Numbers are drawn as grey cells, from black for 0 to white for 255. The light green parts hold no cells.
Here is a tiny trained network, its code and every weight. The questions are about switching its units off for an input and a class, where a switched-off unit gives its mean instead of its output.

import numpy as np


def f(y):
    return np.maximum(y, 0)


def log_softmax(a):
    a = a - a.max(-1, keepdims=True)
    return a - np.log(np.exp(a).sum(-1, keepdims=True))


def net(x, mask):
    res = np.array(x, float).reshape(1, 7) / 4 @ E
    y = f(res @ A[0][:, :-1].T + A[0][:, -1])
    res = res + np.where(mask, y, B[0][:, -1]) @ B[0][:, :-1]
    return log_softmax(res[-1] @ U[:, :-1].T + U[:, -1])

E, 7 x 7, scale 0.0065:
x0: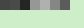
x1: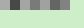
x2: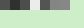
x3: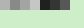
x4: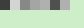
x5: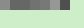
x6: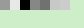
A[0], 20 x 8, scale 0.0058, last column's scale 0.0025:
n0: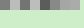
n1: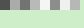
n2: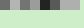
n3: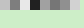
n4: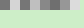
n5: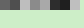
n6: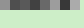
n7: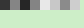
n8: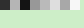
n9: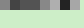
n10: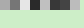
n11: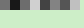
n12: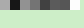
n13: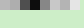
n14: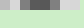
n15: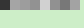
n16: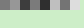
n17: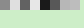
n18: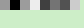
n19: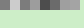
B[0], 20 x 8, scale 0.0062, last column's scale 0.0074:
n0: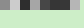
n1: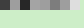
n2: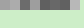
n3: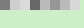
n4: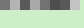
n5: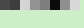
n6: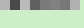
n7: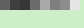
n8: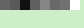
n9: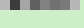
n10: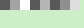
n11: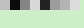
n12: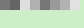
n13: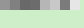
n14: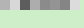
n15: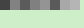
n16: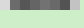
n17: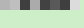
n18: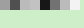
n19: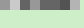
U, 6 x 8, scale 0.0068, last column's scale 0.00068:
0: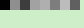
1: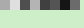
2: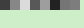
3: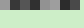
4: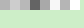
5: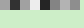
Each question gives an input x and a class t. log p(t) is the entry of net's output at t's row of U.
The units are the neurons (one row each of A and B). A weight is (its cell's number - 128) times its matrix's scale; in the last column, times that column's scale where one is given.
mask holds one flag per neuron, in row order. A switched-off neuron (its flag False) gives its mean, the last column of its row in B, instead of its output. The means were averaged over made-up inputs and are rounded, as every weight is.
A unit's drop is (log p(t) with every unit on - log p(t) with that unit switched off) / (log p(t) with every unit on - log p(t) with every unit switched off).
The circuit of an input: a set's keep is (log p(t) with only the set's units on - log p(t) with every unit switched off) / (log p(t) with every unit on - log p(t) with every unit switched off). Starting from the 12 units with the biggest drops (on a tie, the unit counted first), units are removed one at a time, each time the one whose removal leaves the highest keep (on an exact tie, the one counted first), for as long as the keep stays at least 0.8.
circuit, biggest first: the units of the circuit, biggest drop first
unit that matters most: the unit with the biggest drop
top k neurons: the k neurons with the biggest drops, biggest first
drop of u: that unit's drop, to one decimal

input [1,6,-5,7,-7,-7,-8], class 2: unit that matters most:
n10
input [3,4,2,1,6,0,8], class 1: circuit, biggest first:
(n17; n0)
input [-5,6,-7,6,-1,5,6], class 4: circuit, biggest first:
(n3; n13)
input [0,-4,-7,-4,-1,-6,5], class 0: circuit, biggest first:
(n8; n1)
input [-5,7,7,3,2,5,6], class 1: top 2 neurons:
(n17; n0)
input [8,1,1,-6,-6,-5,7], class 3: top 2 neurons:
(n16; n9)
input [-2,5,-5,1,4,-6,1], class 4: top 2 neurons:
(n3; n5)
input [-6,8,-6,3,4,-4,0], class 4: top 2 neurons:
(n3; n14)
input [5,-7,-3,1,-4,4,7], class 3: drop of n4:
0.0
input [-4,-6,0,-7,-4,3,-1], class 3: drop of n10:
0.1
